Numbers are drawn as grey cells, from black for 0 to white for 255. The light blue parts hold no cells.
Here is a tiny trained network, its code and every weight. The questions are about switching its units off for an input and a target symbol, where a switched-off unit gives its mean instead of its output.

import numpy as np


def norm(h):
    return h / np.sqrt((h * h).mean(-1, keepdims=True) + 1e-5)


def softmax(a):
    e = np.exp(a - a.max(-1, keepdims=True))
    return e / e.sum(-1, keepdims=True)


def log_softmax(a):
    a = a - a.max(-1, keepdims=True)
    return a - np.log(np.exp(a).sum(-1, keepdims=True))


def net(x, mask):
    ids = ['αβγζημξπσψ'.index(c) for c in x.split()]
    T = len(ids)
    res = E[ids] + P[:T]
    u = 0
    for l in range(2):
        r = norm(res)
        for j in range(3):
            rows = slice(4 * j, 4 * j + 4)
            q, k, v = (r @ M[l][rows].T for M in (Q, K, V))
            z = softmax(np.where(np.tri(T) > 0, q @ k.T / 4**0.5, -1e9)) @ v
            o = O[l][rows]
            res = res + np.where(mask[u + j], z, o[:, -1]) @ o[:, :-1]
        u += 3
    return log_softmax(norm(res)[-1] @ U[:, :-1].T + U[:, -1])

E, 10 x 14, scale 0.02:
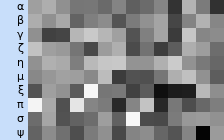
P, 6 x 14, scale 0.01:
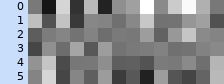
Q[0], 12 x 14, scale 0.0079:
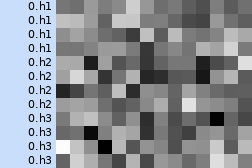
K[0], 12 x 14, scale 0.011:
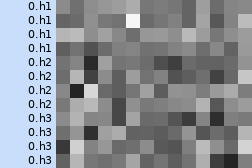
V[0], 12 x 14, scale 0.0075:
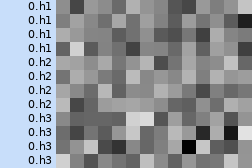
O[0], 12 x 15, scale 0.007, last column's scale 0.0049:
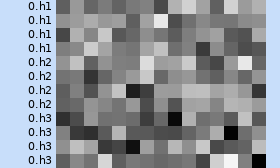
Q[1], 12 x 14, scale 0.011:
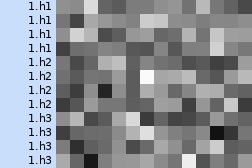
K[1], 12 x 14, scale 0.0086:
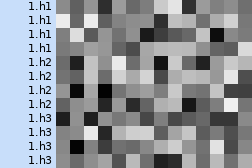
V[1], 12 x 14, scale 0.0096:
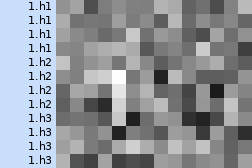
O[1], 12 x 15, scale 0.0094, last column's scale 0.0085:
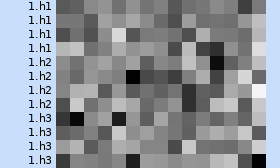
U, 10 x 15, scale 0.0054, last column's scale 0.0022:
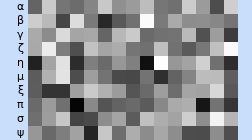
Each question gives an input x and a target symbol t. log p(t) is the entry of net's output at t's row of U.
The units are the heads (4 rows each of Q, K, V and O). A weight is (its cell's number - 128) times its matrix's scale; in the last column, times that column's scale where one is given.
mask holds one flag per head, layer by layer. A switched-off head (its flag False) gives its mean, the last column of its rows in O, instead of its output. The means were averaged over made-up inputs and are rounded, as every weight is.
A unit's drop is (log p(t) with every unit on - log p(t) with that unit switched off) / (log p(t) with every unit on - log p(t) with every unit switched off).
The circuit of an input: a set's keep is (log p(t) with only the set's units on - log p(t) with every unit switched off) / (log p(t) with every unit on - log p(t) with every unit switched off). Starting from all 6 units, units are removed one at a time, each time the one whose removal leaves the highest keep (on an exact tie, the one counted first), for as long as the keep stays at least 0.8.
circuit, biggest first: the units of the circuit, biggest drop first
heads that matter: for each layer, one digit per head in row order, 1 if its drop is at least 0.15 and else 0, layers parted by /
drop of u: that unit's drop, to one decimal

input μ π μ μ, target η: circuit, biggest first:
1.h3
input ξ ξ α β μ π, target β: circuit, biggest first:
1.h3; 0.h2
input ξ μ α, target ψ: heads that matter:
000 / 001
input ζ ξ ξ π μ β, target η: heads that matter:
010 / 001
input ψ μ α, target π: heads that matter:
001 / 000
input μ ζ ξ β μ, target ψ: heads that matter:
000 / 001
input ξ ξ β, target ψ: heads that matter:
000 / 000
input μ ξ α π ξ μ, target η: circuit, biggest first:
0.h2; 1.h3
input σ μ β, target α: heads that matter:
010 / 010
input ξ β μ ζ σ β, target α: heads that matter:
000 / 010
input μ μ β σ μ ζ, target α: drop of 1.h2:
0.6
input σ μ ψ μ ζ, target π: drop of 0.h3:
0.3
